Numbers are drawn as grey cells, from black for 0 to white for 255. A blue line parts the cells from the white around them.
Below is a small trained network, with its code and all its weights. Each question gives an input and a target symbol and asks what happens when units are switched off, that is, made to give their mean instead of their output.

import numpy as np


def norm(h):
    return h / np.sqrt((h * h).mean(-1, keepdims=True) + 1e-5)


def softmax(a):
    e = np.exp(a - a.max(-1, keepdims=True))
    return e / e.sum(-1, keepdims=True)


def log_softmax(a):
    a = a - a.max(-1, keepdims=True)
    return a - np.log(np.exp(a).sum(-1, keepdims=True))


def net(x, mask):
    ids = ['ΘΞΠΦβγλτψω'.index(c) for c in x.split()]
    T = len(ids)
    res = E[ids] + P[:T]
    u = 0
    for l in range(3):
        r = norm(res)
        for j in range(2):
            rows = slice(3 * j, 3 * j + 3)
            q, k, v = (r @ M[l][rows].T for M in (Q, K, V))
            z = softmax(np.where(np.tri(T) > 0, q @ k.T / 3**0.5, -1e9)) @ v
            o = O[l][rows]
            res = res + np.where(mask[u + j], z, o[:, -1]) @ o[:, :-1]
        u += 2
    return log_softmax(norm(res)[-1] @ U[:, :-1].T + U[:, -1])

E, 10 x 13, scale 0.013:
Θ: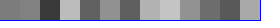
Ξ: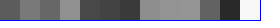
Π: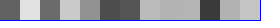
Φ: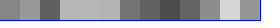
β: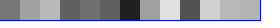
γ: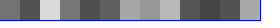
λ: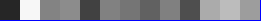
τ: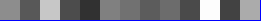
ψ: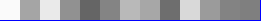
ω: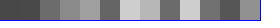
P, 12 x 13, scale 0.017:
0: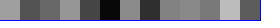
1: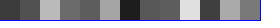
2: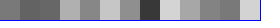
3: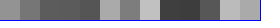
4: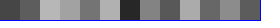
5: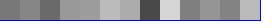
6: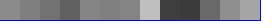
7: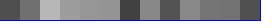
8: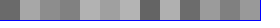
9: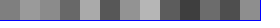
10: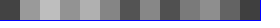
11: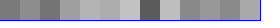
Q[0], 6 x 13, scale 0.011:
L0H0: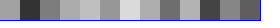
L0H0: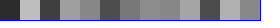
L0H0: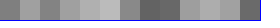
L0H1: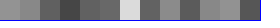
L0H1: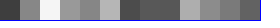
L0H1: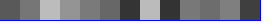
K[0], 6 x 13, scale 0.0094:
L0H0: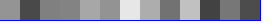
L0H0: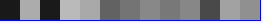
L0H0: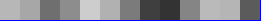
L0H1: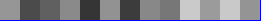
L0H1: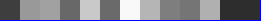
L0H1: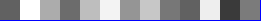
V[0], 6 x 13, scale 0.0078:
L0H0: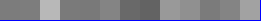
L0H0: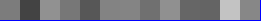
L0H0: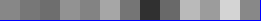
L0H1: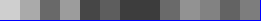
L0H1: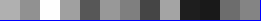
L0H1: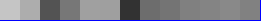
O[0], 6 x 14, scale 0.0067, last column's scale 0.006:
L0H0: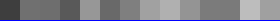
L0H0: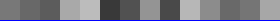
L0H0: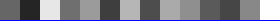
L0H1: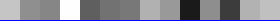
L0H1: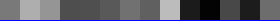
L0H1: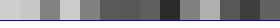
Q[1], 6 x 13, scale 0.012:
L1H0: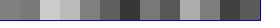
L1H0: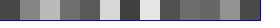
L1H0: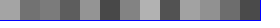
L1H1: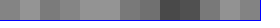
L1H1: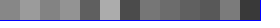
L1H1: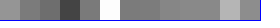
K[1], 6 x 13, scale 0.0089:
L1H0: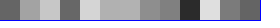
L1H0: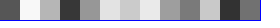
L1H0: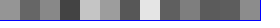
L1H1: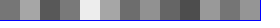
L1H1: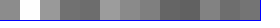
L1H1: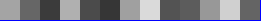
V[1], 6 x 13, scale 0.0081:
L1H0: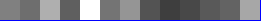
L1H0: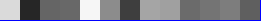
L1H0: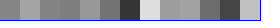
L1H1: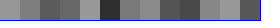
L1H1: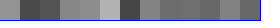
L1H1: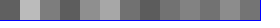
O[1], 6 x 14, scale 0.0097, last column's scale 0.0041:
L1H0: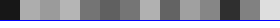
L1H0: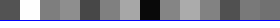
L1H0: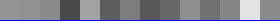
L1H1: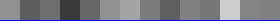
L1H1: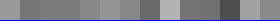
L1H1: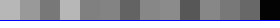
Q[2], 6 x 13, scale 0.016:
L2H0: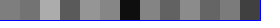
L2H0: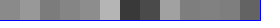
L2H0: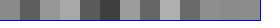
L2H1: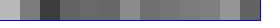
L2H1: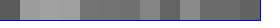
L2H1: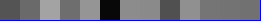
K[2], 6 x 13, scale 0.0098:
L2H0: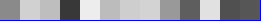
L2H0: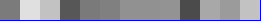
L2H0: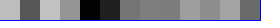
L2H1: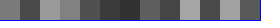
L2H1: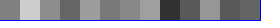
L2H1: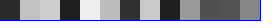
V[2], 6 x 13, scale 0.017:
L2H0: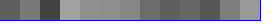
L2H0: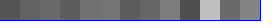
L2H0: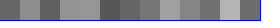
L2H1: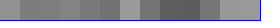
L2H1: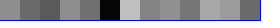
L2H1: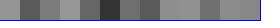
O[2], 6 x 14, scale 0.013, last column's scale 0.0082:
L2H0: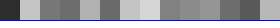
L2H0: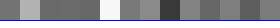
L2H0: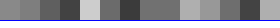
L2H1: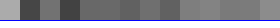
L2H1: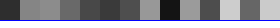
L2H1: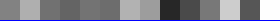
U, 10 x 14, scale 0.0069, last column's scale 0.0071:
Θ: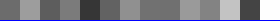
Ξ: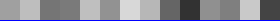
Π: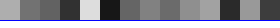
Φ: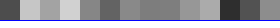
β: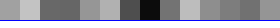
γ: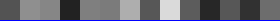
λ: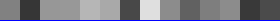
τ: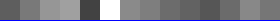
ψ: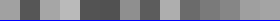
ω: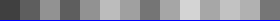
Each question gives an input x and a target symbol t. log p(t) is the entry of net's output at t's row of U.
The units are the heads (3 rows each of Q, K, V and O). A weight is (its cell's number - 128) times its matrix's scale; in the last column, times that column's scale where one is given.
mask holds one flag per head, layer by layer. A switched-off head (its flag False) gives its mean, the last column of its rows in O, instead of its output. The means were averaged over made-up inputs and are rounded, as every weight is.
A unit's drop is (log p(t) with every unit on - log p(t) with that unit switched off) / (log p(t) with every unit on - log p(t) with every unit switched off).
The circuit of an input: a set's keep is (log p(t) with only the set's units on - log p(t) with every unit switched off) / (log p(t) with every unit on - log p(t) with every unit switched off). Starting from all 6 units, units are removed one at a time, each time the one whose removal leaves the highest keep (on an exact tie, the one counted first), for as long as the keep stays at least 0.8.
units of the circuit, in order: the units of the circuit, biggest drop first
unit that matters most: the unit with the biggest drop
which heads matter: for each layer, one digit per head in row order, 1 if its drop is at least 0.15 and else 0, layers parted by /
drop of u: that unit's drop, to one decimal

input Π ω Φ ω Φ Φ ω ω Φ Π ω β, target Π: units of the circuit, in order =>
(L2H0)
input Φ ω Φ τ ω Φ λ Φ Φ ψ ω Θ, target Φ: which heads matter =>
01 / 00 / 00
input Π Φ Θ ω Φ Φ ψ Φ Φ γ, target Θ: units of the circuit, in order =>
(L0H0; L2H1; L1H1)
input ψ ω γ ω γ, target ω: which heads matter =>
01 / 00 / 01
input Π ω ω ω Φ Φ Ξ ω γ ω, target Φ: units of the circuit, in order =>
(L1H1; L2H1)
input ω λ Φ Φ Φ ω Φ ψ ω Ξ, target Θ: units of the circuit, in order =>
(L0H0; L2H1)
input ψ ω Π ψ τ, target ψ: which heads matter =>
00 / 00 / 10
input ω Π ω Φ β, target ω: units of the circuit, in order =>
(L0H1; L2H1)
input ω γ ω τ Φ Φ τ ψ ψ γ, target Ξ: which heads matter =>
11 / 11 / 01
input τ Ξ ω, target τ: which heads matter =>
00 / 00 / 10
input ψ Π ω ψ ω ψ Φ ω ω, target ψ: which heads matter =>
01 / 01 / 10
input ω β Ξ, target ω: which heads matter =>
01 / 00 / 00
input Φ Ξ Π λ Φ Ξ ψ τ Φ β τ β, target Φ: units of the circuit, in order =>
(L0H1; L1H0; L0H0)
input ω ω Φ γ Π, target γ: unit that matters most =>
L0H1
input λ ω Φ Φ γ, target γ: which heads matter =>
01 / 00 / 01
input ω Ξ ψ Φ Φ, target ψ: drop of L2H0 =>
0.5
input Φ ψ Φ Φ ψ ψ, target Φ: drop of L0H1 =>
0.2
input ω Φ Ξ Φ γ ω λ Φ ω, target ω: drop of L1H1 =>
0.1
